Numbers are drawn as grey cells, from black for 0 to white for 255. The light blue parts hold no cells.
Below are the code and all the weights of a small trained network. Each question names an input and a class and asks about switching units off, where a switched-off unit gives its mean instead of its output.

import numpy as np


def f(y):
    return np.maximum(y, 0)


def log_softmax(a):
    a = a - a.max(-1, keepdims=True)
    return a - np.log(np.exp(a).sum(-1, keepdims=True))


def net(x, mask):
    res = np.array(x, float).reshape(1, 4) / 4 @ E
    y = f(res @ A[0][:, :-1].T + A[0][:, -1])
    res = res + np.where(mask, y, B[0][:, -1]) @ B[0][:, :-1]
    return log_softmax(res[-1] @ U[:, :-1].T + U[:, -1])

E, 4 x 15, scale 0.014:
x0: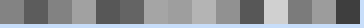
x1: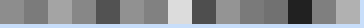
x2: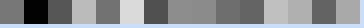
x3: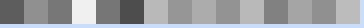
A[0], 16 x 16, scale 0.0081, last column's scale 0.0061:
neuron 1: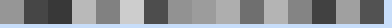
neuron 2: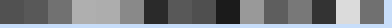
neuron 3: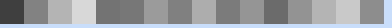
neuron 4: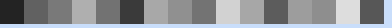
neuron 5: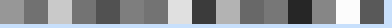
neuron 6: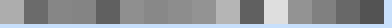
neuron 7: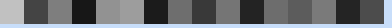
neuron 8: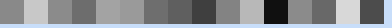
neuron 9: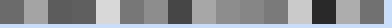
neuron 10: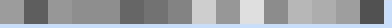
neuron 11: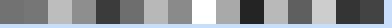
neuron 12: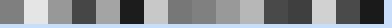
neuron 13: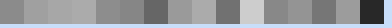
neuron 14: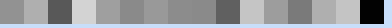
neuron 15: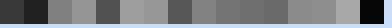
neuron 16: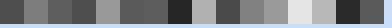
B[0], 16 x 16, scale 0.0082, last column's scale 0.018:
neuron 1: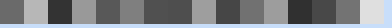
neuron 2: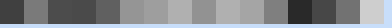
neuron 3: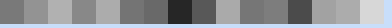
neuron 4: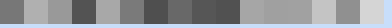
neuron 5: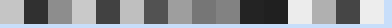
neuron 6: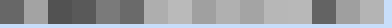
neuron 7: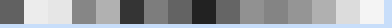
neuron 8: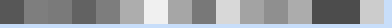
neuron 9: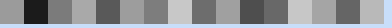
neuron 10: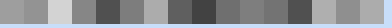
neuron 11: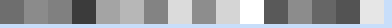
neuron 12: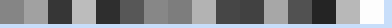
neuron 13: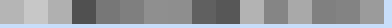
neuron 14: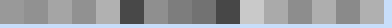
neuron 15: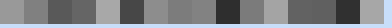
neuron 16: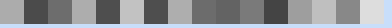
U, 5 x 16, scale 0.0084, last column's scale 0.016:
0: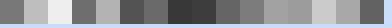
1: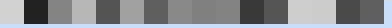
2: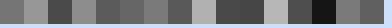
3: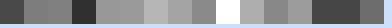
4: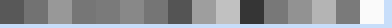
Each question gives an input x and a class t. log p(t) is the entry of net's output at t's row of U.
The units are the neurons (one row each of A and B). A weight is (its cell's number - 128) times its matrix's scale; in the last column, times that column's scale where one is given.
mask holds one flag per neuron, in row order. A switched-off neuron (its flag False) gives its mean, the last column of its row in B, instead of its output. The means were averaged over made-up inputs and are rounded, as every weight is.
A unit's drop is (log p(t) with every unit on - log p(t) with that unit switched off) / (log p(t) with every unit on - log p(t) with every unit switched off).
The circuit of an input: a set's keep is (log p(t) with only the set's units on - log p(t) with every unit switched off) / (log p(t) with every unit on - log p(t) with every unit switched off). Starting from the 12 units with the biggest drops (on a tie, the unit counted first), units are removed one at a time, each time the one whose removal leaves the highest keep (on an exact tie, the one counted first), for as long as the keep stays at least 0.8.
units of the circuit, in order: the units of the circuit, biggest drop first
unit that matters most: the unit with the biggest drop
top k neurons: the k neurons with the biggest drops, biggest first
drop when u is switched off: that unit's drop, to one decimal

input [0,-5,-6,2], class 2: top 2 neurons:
(neuron 12; neuron 5)
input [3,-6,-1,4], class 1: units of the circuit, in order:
(neuron 16)
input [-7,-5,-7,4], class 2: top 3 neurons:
(neuron 12; neuron 11; neuron 5)
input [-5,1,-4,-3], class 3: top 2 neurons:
(neuron 8; neuron 1)
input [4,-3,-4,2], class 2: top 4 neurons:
(neuron 12; neuron 5; neuron 8; neuron 7)
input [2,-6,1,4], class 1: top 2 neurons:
(neuron 7; neuron 16)
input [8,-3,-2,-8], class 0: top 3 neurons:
(neuron 7; neuron 8; neuron 2)
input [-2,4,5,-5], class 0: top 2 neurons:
(neuron 7; neuron 12)
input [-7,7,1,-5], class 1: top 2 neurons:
(neuron 5; neuron 11)
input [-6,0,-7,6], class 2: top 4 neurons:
(neuron 12; neuron 7; neuron 11; neuron 8)
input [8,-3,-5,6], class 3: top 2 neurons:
(neuron 11; neuron 7)
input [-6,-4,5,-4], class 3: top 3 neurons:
(neuron 2; neuron 12; neuron 5)
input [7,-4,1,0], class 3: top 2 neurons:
(neuron 11; neuron 5)
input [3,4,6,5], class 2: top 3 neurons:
(neuron 1; neuron 7; neuron 15)
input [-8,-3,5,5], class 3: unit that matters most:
neuron 2
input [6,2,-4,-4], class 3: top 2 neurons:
(neuron 11; neuron 1)
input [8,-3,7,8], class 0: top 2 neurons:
(neuron 3; neuron 10)
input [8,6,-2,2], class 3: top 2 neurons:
(neuron 11; neuron 16)
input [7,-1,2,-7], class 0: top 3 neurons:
(neuron 7; neuron 8; neuron 2)
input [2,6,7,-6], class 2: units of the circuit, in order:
(neuron 1)
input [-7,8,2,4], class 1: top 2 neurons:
(neuron 5; neuron 11)
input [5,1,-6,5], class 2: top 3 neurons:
(neuron 12; neuron 7; neuron 8)
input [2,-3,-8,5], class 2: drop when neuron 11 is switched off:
0.0
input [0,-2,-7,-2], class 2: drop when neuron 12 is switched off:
0.4
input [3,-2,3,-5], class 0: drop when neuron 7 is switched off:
0.7
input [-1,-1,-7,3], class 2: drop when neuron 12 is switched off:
0.8
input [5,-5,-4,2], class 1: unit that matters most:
neuron 16
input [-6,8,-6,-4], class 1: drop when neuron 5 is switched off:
1.9
